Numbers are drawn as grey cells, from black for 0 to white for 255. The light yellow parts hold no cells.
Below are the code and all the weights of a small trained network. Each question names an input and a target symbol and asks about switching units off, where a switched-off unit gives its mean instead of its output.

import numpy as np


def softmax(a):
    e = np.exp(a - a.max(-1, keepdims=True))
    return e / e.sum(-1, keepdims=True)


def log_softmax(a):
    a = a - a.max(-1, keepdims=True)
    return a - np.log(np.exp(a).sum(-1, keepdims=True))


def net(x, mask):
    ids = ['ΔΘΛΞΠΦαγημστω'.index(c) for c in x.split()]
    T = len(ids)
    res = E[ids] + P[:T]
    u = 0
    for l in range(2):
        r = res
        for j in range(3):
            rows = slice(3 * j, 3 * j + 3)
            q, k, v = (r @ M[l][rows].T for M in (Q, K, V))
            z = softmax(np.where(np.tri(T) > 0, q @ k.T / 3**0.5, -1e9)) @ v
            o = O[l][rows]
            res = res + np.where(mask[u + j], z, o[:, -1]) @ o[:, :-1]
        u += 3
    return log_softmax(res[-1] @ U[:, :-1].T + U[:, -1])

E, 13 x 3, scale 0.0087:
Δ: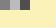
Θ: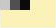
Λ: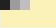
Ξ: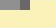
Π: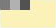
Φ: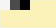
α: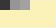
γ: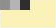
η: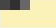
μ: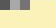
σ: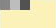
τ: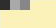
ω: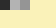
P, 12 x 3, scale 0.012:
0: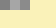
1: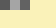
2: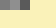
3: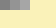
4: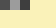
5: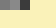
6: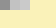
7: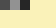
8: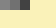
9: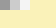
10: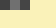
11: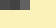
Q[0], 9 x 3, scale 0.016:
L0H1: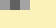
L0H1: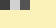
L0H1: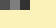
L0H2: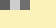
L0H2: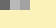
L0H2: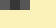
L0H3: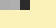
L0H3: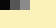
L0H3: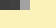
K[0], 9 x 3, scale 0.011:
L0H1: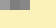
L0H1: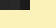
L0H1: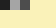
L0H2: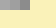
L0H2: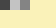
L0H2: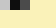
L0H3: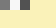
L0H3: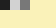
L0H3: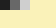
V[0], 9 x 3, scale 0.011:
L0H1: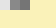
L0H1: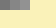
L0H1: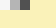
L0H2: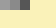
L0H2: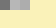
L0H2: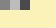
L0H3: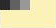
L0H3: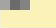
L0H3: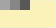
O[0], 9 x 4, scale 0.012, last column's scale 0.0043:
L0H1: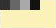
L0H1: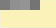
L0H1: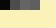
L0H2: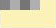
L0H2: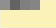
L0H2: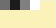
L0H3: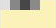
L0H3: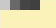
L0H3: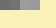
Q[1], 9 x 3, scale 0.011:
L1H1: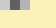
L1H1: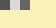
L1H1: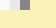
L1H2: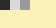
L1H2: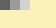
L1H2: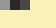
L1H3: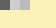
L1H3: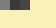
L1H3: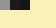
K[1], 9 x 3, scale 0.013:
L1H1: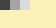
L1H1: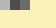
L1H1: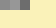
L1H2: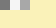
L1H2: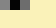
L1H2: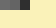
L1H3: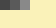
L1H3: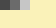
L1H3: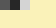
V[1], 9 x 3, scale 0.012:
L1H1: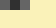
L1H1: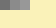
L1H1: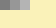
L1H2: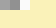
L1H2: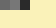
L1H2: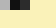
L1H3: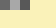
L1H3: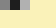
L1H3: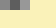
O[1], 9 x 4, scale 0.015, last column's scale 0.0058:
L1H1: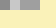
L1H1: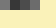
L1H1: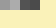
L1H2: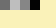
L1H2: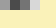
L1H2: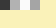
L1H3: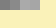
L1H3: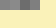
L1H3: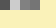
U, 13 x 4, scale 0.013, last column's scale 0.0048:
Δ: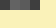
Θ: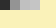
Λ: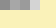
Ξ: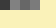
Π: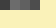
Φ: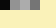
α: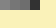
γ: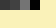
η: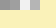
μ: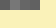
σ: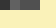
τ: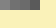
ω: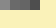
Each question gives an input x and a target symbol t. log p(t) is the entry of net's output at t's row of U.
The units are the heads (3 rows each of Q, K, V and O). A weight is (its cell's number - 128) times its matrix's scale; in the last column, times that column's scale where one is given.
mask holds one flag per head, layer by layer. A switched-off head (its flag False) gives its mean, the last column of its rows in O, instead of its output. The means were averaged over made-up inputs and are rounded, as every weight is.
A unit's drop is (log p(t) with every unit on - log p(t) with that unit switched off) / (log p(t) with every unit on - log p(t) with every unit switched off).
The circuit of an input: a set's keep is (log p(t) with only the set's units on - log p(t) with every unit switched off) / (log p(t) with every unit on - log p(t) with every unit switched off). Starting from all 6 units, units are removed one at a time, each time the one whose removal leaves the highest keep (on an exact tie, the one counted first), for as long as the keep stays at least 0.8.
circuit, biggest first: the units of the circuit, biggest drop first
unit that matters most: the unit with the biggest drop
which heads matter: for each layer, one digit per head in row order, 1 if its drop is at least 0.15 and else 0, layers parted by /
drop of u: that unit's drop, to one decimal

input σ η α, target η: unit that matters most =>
L0H1
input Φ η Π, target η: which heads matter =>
101 / 011
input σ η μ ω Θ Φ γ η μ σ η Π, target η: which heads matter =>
100 / 010
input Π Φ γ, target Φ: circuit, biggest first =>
[L1H1; L0H1]
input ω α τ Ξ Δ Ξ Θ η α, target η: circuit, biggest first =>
[L1H2; L0H1]
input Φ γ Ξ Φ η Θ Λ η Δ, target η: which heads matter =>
100 / 110
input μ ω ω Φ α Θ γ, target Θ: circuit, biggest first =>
[L0H1; L0H3]
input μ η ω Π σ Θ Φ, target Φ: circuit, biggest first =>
[L0H1; L1H2]
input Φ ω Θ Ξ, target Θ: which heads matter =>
100 / 100
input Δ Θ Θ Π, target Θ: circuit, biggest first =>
[L1H1; L0H1]
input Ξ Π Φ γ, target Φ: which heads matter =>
100 / 100
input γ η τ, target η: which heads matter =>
110 / 010
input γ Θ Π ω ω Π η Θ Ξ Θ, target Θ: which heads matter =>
100 / 000
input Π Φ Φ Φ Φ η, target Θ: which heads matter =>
000 / 100
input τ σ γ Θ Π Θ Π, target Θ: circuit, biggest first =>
[L0H1]
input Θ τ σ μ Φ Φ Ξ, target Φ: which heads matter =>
100 / 000
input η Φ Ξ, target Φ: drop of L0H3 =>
0.2
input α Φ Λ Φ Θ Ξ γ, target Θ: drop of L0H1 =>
0.5
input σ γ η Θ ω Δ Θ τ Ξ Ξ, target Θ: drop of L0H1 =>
0.7
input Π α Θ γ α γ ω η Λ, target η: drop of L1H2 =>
0.6
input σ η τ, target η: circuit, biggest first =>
[L0H1]
